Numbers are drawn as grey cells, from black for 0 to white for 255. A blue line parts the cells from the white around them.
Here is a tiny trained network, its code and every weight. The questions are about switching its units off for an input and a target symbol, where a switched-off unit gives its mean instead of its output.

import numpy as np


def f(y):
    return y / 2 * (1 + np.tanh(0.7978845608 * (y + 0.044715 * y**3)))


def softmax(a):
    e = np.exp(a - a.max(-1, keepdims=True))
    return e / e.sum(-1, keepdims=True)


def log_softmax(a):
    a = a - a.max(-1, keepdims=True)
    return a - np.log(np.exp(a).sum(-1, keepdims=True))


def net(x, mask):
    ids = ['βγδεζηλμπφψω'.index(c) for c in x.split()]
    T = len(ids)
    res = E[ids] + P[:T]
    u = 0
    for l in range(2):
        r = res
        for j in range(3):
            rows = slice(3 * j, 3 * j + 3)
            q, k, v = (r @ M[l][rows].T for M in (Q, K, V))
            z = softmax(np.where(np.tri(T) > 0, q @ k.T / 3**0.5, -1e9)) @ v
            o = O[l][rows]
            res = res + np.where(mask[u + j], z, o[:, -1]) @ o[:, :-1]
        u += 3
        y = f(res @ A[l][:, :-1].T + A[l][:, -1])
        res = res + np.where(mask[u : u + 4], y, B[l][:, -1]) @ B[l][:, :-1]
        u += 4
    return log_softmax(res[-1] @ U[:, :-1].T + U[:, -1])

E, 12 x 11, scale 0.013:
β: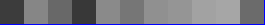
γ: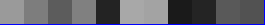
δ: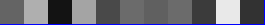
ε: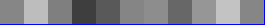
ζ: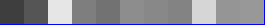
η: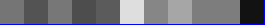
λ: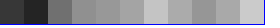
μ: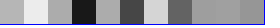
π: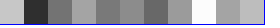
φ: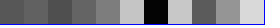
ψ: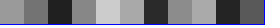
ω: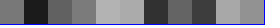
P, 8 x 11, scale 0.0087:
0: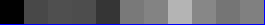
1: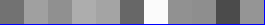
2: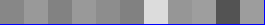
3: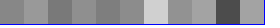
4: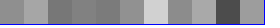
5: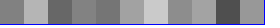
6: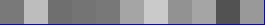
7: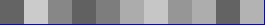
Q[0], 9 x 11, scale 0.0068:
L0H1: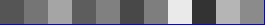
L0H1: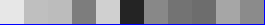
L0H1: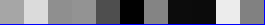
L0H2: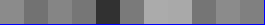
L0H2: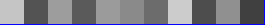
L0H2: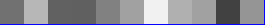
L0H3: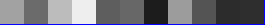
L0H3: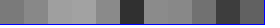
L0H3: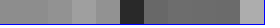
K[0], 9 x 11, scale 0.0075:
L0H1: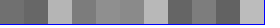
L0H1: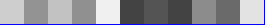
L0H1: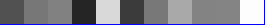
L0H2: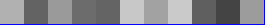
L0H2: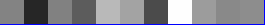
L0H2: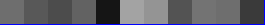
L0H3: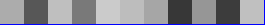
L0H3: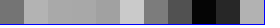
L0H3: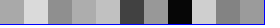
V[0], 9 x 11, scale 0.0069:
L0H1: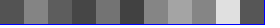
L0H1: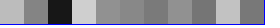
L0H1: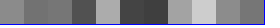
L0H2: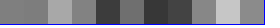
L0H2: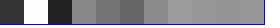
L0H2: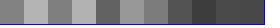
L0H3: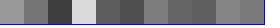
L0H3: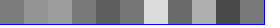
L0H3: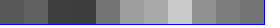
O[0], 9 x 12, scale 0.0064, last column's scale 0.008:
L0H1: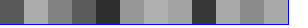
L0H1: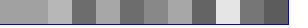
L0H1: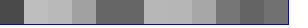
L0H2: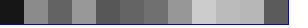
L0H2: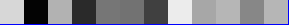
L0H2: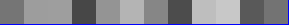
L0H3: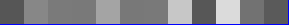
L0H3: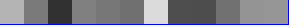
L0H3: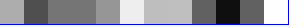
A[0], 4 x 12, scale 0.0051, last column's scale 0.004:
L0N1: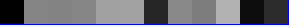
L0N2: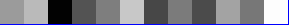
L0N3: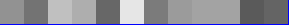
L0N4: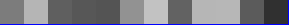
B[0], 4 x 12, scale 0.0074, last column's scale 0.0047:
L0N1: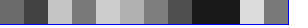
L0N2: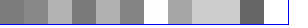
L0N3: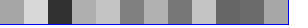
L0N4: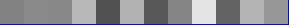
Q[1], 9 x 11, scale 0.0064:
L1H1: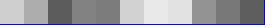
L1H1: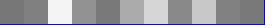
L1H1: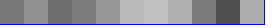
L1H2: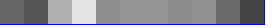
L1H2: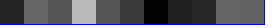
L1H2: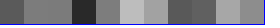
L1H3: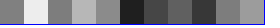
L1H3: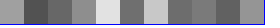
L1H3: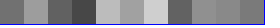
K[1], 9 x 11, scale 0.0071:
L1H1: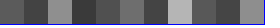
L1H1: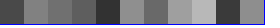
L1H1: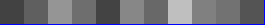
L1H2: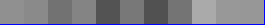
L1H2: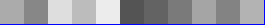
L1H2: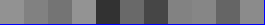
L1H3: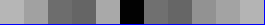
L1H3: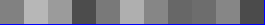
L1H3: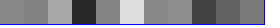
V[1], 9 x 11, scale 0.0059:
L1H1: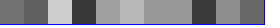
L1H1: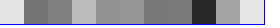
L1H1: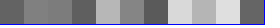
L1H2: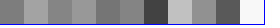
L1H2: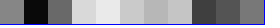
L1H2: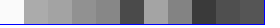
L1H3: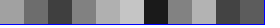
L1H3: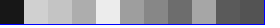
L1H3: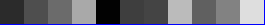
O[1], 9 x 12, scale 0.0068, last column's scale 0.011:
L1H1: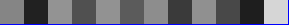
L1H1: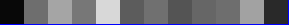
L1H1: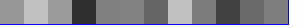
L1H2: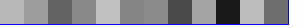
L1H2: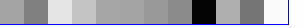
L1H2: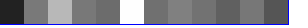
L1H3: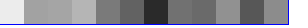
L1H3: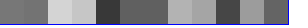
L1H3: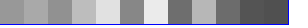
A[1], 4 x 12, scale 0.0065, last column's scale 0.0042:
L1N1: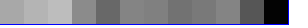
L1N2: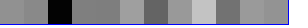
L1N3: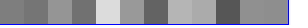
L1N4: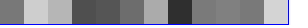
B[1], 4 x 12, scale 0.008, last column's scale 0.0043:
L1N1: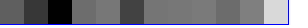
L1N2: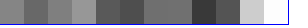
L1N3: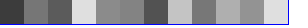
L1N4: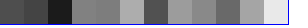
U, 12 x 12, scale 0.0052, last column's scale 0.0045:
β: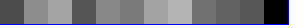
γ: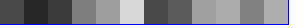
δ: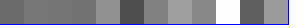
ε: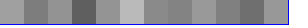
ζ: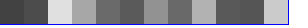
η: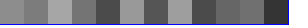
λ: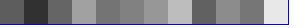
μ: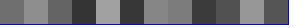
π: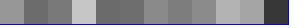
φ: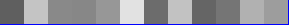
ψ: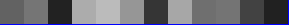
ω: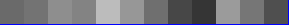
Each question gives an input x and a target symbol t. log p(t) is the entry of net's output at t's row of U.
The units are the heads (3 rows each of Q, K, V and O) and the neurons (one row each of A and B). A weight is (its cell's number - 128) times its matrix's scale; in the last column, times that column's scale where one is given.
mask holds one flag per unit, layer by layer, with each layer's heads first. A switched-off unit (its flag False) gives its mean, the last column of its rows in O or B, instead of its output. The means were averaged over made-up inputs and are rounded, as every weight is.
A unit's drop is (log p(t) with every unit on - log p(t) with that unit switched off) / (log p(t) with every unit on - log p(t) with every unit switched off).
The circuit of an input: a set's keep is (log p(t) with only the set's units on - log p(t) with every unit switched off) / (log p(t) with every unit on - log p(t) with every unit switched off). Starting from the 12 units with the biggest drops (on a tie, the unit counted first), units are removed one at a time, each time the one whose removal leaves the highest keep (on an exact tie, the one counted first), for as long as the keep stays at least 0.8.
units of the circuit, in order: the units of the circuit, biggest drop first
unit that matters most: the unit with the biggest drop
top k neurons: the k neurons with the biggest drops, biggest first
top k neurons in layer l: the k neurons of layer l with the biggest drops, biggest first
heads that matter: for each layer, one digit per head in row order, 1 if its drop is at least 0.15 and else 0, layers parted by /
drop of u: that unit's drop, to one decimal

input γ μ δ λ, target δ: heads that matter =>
111 / 010
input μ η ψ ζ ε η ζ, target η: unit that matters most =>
L1H3
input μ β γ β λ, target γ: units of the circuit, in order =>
L0H1, L1H2, L0H2
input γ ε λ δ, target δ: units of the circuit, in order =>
L1H2, L0N2, L0H2, L0H3
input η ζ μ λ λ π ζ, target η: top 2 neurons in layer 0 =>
L0N2, L0N3
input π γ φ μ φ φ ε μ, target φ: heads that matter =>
000 / 100
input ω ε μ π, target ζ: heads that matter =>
001 / 101
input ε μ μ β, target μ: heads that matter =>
110 / 010
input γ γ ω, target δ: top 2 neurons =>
L0N2, L1N4
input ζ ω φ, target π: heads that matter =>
110 / 110
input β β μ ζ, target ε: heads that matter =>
111 / 101
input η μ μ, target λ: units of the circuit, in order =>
L1H2, L1N1, L1N4, L0H3
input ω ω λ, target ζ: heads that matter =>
011 / 101
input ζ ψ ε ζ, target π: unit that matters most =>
L1H1
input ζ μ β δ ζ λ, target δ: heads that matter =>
101 / 000
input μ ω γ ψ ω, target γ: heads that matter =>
101 / 111
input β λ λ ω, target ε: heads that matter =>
100 / 101
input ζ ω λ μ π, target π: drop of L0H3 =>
0.1
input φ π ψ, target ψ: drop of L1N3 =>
0.6
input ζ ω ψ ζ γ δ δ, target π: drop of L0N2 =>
0.3
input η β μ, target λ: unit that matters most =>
L1H2
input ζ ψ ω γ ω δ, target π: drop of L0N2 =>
0.4
